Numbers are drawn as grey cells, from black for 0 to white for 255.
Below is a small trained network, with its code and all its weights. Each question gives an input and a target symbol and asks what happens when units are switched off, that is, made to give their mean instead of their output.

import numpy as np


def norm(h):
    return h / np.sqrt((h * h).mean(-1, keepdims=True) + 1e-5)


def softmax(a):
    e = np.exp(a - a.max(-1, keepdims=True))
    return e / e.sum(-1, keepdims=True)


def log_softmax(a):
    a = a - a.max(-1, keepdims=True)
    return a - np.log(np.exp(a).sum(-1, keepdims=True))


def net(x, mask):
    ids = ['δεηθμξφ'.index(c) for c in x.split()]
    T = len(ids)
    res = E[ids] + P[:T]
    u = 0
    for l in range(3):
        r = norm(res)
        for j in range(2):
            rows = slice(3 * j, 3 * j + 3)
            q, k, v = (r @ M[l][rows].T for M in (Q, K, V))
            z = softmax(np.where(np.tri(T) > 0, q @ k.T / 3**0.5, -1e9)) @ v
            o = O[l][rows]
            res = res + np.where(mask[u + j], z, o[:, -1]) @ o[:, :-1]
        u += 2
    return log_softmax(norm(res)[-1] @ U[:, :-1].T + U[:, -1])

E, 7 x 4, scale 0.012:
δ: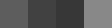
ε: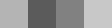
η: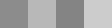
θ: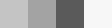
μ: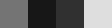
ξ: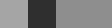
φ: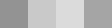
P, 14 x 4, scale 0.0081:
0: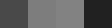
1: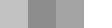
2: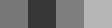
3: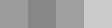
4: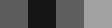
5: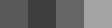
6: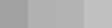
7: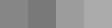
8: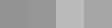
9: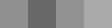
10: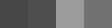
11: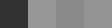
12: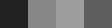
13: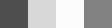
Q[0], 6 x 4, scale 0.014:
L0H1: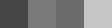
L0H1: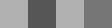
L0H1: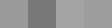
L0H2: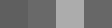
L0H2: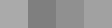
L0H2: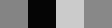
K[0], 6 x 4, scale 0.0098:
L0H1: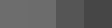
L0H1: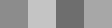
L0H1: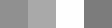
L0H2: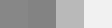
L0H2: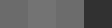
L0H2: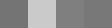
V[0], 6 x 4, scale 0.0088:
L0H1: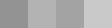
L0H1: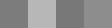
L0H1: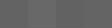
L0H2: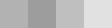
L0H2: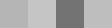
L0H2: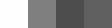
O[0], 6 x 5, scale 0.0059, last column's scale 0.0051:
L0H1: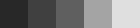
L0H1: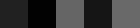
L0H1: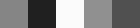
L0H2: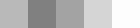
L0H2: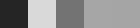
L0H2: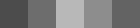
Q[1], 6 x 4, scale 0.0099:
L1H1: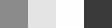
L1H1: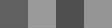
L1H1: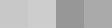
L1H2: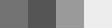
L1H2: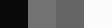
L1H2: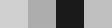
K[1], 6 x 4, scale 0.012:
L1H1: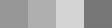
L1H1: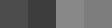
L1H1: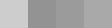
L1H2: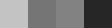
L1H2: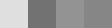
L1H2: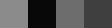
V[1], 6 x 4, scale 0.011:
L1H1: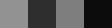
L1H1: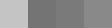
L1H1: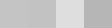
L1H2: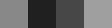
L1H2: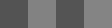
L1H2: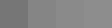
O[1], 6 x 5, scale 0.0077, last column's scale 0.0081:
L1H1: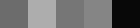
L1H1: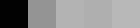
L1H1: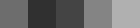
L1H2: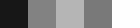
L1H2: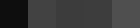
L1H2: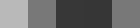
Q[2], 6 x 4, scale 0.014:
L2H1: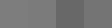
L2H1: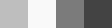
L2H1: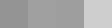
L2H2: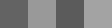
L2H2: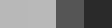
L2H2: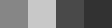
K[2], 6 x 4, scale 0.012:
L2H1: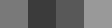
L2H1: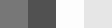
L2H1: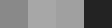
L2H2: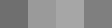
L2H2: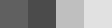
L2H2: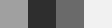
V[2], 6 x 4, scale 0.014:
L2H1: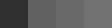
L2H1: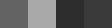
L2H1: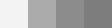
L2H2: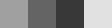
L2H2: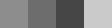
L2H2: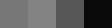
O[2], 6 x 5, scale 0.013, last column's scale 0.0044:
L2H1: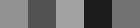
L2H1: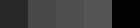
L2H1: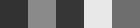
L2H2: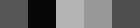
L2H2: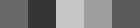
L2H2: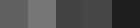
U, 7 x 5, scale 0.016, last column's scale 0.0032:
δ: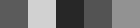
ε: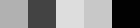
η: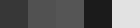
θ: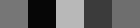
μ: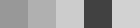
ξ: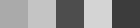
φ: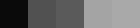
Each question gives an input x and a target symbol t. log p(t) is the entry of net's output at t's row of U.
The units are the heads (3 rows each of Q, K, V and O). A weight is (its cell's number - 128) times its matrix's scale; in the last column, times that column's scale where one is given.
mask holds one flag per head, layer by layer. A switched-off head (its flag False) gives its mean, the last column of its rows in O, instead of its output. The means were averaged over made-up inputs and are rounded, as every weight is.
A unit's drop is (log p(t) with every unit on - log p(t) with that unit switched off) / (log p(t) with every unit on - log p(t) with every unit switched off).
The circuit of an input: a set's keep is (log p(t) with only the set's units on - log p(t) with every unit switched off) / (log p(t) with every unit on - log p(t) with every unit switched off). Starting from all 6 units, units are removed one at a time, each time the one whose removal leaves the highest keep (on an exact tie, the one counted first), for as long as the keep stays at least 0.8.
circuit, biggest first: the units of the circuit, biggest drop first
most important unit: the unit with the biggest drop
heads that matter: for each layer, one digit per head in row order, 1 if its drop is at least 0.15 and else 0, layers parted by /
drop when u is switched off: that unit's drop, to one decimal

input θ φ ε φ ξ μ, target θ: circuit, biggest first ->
(L1H2 L2H1)
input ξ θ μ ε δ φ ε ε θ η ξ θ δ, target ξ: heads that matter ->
11 / 01 / 00
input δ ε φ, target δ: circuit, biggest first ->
(L0H2 L2H2)
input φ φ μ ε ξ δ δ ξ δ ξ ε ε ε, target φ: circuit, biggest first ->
(L1H2 L2H1 L0H1)
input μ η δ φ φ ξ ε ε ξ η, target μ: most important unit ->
L2H1
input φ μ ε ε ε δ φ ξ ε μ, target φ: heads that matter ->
00 / 01 / 10
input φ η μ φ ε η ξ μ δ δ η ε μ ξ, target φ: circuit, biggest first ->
(L1H2 L2H1 L0H1)
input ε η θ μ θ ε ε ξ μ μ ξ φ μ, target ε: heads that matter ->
10 / 10 / 01
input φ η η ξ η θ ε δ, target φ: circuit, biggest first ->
(L1H2 L0H1)
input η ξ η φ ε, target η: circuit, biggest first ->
(L1H2 L0H1 L2H1 L1H1)
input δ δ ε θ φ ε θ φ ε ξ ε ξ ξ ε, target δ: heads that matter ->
11 / 00 / 01
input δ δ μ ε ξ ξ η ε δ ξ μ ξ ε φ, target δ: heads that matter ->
11 / 10 / 01
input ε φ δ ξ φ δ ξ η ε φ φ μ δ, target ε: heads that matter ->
10 / 00 / 01
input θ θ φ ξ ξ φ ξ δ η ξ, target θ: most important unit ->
L1H2
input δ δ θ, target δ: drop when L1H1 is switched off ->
0.1
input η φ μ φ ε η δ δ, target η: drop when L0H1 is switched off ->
0.3
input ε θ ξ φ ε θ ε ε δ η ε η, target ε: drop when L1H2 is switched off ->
0.0
